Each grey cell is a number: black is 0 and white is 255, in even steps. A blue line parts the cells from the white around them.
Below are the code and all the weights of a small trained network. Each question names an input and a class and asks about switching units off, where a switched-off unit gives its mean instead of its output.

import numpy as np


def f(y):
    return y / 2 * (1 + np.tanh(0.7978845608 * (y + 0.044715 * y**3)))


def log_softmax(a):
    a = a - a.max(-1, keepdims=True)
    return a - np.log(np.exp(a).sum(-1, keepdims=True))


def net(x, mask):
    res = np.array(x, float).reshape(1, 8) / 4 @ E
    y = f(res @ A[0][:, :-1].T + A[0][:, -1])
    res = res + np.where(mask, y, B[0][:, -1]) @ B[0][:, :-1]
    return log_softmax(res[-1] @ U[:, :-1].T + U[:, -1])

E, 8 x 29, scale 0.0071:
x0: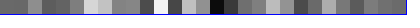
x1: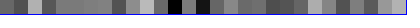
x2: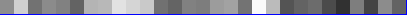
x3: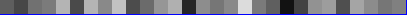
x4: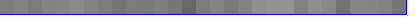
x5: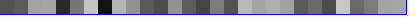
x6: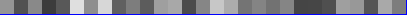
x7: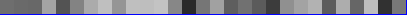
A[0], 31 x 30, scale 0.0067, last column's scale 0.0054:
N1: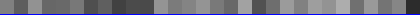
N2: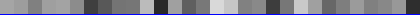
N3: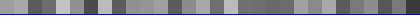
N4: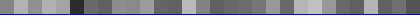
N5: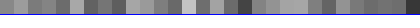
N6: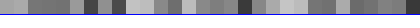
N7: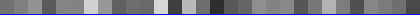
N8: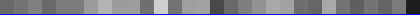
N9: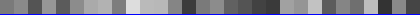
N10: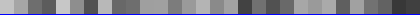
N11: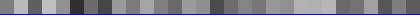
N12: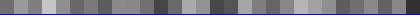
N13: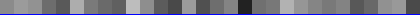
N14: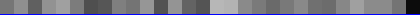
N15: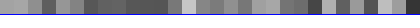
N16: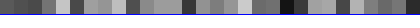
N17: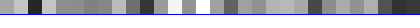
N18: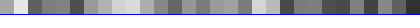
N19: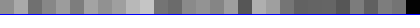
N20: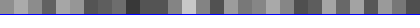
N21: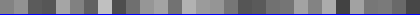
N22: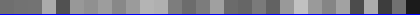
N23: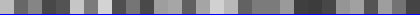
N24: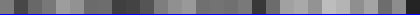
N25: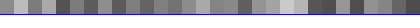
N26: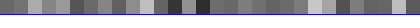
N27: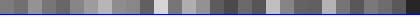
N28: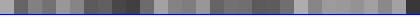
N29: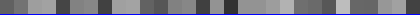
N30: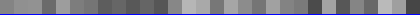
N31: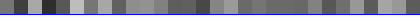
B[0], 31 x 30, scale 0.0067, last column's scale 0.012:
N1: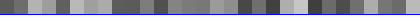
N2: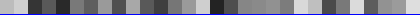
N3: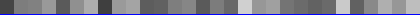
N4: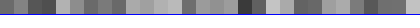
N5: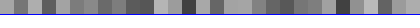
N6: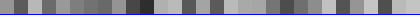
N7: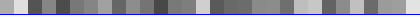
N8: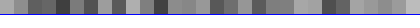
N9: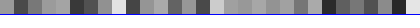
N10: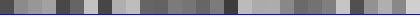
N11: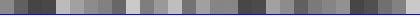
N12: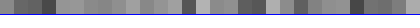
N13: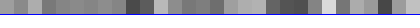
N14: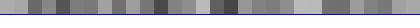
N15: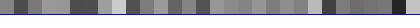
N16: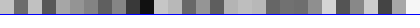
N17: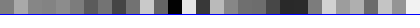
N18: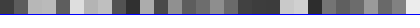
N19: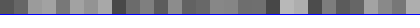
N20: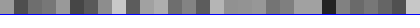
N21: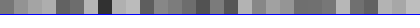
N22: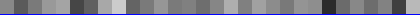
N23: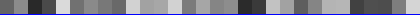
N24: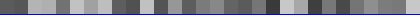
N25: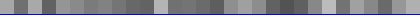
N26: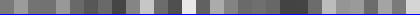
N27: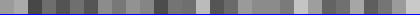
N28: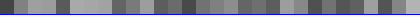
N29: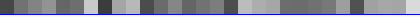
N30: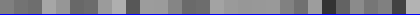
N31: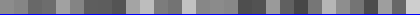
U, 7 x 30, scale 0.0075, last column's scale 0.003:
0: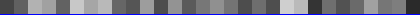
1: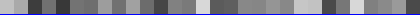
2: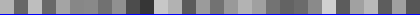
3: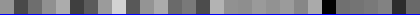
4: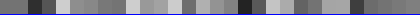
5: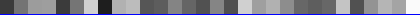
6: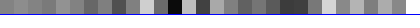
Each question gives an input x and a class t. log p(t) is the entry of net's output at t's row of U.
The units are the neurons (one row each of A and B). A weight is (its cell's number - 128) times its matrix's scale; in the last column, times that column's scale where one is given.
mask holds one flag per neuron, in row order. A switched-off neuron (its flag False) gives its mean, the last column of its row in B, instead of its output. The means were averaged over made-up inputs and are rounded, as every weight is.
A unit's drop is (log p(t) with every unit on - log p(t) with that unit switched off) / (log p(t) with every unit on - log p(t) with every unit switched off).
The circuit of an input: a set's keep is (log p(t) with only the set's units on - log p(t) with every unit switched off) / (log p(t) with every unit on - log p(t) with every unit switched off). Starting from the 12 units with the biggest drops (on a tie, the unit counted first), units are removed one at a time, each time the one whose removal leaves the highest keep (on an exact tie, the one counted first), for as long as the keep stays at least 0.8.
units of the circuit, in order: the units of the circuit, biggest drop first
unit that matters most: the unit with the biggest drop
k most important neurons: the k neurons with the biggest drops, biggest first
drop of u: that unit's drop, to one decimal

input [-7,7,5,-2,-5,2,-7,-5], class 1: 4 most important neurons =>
N2, N17, N14, N23
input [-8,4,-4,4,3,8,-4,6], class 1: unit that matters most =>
N2
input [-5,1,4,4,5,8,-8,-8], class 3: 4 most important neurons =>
N15, N20, N30, N23
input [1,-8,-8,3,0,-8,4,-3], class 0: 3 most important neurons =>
N24, N1, N28
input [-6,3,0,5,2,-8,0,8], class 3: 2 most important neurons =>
N9, N22
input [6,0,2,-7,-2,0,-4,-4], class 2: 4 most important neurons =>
N6, N13, N2, N5
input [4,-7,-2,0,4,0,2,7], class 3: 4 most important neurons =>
N9, N22, N26, N31
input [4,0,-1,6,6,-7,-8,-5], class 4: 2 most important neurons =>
N11, N4
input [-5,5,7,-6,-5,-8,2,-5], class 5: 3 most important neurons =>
N10, N3, N21
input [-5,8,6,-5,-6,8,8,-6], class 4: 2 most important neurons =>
N23, N31
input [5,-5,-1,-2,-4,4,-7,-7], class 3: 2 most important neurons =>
N20, N15
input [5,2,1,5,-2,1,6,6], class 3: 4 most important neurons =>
N9, N2, N11, N4
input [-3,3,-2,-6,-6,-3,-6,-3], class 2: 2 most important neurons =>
N6, N13
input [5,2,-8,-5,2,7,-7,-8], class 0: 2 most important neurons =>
N24, N1
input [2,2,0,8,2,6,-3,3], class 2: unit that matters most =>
N16
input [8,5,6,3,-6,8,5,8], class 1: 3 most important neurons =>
N7, N8, N27
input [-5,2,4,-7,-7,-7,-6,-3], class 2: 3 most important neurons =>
N6, N5, N13
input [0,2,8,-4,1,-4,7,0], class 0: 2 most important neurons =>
N18, N19
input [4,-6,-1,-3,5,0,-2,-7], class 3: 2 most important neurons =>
N20, N15
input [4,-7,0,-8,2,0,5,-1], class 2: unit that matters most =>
N6
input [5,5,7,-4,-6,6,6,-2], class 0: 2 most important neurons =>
N18, N19
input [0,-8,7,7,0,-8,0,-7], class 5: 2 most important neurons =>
N10, N3
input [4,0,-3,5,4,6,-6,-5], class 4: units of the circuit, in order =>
N11, N12
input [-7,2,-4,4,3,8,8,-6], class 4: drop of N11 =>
-0.1
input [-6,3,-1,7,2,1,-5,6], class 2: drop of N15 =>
0.1
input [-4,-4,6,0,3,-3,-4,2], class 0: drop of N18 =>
1.3
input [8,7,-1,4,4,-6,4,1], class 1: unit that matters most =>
N7
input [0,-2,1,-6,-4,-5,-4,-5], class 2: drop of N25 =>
0.1
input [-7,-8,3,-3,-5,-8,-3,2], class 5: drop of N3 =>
0.6
